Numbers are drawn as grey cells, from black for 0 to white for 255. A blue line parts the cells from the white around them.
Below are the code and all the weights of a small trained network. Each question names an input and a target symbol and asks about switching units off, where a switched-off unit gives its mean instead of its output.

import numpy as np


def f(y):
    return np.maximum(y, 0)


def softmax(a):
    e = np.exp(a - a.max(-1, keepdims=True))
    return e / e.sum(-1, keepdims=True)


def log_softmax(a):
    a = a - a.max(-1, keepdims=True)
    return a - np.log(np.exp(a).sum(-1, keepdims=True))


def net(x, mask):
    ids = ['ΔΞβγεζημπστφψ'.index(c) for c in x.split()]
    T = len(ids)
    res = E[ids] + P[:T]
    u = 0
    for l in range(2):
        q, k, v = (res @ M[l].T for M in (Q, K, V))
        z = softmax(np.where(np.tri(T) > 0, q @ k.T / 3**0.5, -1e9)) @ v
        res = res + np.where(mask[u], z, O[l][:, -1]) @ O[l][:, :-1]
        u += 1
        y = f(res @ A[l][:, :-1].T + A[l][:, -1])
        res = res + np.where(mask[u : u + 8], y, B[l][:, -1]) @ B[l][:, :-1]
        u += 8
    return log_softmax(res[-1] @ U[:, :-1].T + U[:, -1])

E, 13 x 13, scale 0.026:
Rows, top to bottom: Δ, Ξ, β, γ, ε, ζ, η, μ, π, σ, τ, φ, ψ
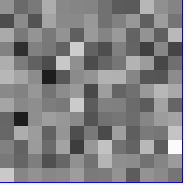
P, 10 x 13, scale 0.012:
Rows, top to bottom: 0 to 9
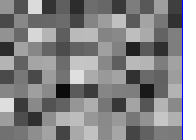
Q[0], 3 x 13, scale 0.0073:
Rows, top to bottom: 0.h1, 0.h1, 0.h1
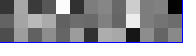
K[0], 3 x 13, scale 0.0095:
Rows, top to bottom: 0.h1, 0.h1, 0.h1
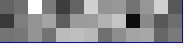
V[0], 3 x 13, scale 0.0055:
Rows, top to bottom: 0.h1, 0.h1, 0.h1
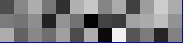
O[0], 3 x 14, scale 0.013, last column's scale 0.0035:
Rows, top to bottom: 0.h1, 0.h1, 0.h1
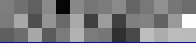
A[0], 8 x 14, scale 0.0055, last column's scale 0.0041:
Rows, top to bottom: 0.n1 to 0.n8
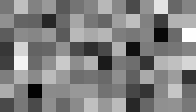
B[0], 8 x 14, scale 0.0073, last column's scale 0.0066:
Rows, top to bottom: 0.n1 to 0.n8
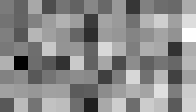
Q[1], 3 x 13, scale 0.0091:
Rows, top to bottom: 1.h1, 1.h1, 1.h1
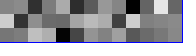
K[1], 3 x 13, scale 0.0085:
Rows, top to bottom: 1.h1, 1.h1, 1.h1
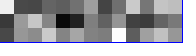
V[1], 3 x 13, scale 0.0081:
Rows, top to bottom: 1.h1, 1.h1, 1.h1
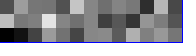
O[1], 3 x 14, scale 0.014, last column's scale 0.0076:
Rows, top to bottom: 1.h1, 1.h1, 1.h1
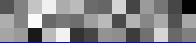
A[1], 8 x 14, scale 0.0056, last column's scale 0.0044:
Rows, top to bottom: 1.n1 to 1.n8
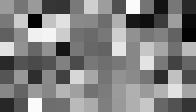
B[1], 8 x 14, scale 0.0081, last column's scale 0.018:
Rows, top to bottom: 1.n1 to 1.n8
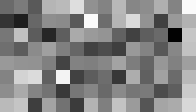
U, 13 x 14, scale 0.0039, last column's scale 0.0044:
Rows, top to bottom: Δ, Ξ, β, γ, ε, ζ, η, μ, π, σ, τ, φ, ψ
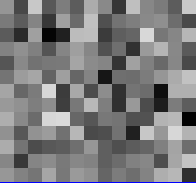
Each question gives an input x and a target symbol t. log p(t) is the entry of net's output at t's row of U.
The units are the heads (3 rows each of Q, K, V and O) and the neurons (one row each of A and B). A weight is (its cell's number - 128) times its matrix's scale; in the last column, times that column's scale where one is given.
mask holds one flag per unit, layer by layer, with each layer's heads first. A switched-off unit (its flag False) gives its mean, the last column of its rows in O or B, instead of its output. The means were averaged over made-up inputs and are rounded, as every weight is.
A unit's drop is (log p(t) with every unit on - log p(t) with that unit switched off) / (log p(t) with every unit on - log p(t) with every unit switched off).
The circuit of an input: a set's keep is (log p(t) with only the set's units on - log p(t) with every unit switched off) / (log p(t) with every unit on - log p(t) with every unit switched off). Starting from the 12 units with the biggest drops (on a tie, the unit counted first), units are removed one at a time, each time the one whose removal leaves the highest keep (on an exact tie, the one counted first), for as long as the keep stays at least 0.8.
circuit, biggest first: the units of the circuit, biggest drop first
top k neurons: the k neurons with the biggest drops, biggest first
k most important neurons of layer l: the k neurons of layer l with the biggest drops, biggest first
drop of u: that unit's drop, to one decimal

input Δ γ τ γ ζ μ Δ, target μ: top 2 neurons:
1.n8, 1.n3
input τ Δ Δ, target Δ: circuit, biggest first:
1.h1, 0.h1
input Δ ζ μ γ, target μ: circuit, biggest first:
1.h1, 1.n8, 1.n3, 0.h1
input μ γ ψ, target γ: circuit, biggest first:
1.h1, 1.n3
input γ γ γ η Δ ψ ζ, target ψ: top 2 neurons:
1.n8, 1.n1
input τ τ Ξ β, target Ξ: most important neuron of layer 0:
0.n5
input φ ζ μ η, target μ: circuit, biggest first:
1.h1, 1.n8, 0.h1, 1.n3
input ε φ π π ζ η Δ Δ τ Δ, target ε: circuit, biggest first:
0.h1, 1.h1, 1.n1
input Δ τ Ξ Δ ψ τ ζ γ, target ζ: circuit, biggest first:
1.h1, 1.n6
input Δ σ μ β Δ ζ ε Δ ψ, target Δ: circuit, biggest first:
1.h1, 0.n2
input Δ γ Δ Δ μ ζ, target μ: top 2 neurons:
1.n8, 1.n3
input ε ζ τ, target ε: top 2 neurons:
1.n1, 1.n6
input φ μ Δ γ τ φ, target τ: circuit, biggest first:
1.h1, 0.n8
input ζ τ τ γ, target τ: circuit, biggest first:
1.h1
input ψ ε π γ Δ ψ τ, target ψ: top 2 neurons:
1.n1, 1.n8
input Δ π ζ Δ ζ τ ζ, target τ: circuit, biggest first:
1.h1, 0.h1
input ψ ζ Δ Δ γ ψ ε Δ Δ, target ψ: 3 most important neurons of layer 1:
1.n8, 1.n1, 1.n3
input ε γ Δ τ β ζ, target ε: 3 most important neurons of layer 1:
1.n1, 1.n6, 1.n8
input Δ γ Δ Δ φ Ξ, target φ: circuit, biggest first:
1.n2, 1.h1, 0.n8
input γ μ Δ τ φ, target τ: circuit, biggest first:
1.h1
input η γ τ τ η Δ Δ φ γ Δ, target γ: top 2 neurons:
1.n3, 0.n7
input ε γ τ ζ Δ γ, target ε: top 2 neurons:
1.n6, 1.n1
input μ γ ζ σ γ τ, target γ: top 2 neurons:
1.n3, 0.n8
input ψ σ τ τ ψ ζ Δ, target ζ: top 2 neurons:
1.n6, 0.n2
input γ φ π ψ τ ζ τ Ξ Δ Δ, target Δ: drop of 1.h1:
0.9
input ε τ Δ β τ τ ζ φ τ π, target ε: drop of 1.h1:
0.8
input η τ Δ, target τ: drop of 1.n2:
0.0
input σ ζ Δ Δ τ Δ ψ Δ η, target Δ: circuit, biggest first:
1.h1
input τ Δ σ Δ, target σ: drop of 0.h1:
0.3
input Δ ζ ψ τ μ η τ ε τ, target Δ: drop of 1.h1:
0.8
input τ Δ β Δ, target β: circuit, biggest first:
1.h1, 0.h1
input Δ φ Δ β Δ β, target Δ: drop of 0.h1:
0.1
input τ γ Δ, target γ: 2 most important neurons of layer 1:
1.n3, 1.n2
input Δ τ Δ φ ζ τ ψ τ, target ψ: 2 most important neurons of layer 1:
1.n8, 1.n1
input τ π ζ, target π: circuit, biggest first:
1.h1
